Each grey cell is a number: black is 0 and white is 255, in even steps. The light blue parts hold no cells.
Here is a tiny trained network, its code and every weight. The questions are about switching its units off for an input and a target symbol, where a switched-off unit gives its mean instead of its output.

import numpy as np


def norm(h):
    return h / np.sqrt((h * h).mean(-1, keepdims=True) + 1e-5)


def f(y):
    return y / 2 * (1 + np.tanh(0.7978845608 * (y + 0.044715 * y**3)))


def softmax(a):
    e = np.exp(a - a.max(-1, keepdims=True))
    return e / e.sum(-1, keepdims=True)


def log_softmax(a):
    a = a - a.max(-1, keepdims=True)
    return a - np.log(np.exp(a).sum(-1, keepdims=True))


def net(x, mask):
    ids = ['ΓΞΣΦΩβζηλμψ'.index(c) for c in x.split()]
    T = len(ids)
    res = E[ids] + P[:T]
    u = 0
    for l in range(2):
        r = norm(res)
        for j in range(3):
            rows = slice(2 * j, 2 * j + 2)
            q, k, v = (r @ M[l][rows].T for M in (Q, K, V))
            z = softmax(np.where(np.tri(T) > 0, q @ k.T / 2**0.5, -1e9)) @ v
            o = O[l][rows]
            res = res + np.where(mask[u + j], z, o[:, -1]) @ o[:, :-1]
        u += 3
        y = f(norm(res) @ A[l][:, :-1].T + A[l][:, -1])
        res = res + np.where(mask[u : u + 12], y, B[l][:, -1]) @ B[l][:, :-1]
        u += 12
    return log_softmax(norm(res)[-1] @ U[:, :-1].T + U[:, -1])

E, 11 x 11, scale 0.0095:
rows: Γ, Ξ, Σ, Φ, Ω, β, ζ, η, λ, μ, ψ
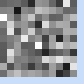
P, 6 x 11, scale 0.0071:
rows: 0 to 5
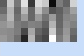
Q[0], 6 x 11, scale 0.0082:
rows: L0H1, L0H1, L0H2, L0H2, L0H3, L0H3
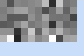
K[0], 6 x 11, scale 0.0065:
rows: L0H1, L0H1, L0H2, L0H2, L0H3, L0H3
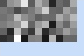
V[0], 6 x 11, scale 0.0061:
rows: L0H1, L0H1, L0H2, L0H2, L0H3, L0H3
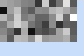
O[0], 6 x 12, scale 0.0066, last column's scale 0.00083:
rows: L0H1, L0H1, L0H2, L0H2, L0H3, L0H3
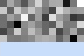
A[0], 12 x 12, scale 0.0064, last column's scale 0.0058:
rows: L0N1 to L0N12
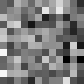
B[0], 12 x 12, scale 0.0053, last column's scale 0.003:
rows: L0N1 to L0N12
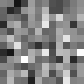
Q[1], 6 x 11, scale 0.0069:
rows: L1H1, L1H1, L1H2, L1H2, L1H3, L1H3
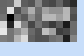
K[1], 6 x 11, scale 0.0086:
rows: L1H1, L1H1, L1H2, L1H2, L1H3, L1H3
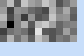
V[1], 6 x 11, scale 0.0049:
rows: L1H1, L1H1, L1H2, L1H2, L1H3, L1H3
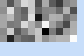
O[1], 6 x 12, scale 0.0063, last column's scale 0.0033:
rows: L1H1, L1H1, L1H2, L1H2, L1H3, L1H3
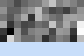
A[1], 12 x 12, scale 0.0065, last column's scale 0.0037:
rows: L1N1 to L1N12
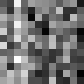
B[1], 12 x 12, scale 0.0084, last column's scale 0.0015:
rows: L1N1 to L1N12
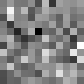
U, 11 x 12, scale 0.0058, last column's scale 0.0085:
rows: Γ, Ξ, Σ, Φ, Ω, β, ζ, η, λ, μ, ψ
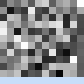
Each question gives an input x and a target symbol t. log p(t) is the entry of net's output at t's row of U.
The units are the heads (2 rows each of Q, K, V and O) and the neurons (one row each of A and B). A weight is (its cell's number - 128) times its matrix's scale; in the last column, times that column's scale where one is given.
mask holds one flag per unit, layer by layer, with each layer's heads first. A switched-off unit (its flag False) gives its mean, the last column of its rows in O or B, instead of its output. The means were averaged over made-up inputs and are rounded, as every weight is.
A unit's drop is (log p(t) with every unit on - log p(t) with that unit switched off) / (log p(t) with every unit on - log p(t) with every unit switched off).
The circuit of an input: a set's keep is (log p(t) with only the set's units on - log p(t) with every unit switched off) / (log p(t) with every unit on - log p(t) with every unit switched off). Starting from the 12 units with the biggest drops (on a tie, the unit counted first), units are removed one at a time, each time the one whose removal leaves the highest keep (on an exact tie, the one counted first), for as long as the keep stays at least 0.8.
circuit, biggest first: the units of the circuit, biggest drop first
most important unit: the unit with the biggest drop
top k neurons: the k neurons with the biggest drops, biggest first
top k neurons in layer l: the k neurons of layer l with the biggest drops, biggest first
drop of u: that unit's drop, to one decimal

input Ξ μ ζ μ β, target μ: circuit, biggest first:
(L1N11; L0H1)
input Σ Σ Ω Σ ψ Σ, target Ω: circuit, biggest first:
(L0H3)
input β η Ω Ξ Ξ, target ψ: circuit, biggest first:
(L0H2; L0H1)
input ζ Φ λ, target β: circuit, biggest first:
(L0H2; L0H1)
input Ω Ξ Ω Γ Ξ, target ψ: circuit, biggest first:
(L0H3; L0H2; L1N6)
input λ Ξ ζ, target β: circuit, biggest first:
(L0H1; L1H3)
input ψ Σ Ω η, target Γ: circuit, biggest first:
(L0N3; L1H2)
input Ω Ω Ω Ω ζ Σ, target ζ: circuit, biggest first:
(L1N9; L1H1; L0H2)
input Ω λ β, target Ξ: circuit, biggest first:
(L1H2; L0H2)
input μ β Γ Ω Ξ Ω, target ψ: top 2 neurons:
(L1N6; L1N1)
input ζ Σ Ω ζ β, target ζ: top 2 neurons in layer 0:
(L0N1; L0N8)
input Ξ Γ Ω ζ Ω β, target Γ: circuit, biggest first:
(L1H2; L0N8)
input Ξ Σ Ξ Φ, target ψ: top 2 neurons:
(L0N8; L1N9)
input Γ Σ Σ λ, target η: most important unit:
L0N8
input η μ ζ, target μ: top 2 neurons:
(L1N11; L0N8)
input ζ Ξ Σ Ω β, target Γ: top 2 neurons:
(L1N10; L0N8)
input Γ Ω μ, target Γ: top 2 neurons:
(L0N8; L0N11)
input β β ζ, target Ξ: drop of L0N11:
0.1
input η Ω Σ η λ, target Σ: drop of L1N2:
0.0
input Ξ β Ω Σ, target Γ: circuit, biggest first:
(L0N8)
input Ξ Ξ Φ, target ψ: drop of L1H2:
0.2
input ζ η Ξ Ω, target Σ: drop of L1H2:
0.4
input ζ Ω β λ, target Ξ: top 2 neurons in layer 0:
(L0N2; L0N1)
